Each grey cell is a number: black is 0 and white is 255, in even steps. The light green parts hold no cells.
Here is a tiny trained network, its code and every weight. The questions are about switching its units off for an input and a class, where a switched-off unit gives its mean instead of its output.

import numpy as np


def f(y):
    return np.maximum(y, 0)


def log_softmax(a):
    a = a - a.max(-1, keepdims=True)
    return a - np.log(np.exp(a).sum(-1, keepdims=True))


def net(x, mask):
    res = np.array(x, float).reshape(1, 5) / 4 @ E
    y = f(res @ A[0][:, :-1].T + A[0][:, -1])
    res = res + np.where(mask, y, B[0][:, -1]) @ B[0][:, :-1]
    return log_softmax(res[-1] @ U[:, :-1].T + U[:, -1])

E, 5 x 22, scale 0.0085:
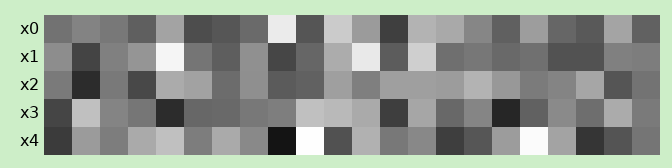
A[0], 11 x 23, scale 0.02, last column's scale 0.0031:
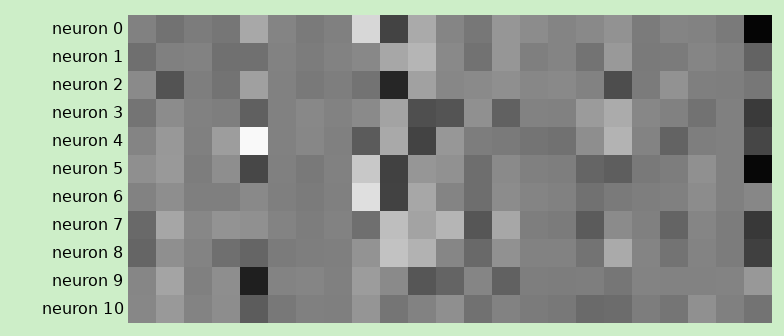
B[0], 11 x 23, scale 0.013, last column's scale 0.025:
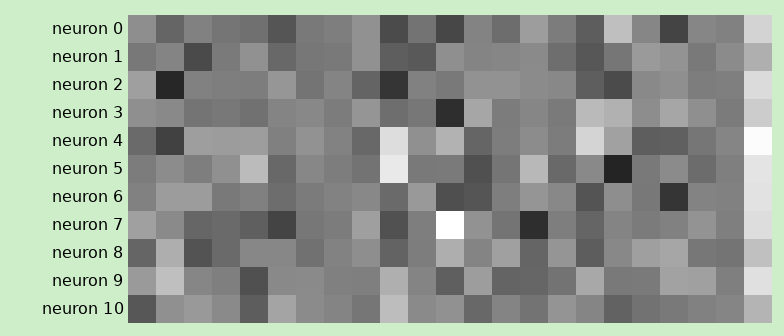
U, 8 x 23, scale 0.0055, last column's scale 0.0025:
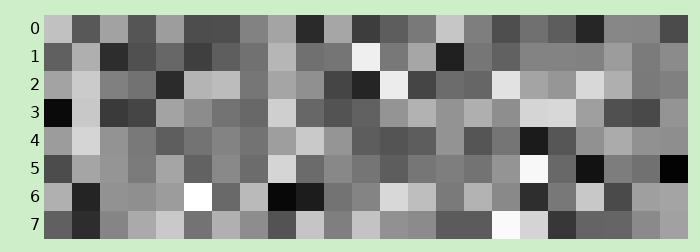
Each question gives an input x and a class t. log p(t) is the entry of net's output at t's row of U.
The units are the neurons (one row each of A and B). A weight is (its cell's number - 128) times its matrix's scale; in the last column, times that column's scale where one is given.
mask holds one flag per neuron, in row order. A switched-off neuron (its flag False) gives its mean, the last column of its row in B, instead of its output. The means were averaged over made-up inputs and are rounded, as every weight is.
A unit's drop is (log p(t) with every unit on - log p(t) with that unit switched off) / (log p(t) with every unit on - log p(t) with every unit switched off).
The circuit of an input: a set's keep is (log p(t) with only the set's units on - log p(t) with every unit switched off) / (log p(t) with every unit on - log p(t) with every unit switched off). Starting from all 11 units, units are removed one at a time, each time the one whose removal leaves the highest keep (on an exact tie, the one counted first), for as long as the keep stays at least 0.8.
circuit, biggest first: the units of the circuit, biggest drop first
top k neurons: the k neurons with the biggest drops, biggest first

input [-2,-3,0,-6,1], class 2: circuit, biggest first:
neuron 3
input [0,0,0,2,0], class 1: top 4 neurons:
neuron 4; neuron 5; neuron 3; neuron 2
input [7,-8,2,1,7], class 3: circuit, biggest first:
neuron 3; neuron 8
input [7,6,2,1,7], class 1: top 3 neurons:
neuron 7; neuron 8; neuron 1
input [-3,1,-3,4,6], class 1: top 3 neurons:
neuron 7; neuron 8; neuron 5
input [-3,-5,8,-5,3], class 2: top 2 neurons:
neuron 3; neuron 5
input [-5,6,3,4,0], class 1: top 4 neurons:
neuron 7; neuron 4; neuron 5; neuron 3
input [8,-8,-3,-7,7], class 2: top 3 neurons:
neuron 3; neuron 5; neuron 7
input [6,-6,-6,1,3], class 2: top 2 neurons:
neuron 9; neuron 3
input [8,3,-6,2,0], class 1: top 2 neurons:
neuron 7; neuron 8
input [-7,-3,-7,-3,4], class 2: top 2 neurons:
neuron 3; neuron 9
